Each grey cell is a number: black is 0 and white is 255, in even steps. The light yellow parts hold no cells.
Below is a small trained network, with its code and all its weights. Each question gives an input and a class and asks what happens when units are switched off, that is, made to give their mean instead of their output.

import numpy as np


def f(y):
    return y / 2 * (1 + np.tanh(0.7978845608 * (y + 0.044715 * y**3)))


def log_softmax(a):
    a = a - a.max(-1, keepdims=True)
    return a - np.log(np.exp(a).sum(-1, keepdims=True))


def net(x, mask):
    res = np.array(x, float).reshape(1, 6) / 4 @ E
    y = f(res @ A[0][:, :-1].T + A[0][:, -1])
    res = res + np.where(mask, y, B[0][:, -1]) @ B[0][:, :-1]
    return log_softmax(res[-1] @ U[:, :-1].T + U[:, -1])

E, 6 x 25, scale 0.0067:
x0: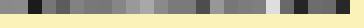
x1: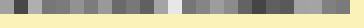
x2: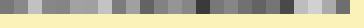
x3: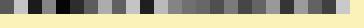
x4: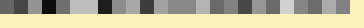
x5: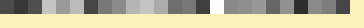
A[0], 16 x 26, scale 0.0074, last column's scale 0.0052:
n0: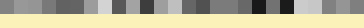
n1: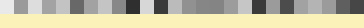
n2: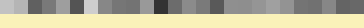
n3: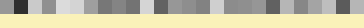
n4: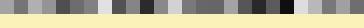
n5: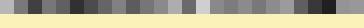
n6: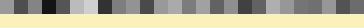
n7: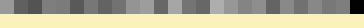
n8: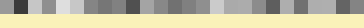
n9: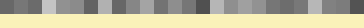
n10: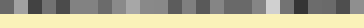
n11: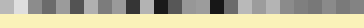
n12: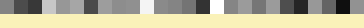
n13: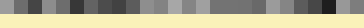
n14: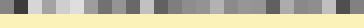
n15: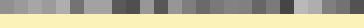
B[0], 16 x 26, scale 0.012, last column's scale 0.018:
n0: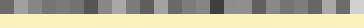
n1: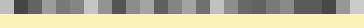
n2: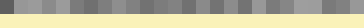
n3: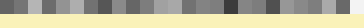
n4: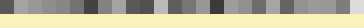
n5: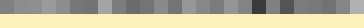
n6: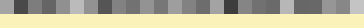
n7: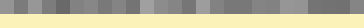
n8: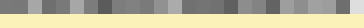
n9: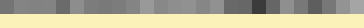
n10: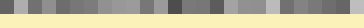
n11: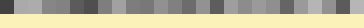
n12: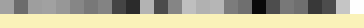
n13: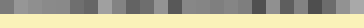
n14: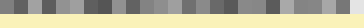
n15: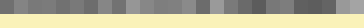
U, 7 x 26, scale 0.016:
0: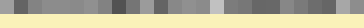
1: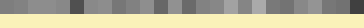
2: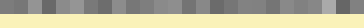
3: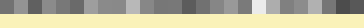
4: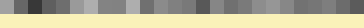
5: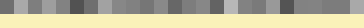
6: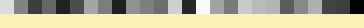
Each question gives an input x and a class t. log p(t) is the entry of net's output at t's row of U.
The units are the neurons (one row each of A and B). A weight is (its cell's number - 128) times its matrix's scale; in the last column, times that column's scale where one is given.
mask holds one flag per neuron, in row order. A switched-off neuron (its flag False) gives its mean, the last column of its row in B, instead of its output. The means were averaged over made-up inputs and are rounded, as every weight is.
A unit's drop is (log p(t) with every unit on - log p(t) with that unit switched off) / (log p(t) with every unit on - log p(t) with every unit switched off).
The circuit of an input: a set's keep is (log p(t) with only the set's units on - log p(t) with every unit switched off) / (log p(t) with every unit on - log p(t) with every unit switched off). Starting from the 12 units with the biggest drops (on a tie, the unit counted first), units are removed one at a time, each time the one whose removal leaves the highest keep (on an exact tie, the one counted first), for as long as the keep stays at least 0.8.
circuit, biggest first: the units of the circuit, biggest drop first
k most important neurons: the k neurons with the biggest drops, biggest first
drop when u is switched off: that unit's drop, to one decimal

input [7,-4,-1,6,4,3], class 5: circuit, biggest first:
[n10]
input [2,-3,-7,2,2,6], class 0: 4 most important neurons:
[n12, n4, n0, n11]
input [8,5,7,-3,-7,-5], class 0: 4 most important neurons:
[n1, n12, n10, n15]
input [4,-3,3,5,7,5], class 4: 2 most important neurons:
[n10, n12]
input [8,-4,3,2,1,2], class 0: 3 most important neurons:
[n12, n4, n0]
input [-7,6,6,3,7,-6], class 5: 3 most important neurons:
[n4, n3, n14]
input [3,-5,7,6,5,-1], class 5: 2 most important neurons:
[n3, n14]
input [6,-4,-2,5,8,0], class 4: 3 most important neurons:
[n6, n12, n4]
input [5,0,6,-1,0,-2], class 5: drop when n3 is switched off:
0.1
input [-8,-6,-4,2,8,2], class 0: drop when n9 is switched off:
-0.1
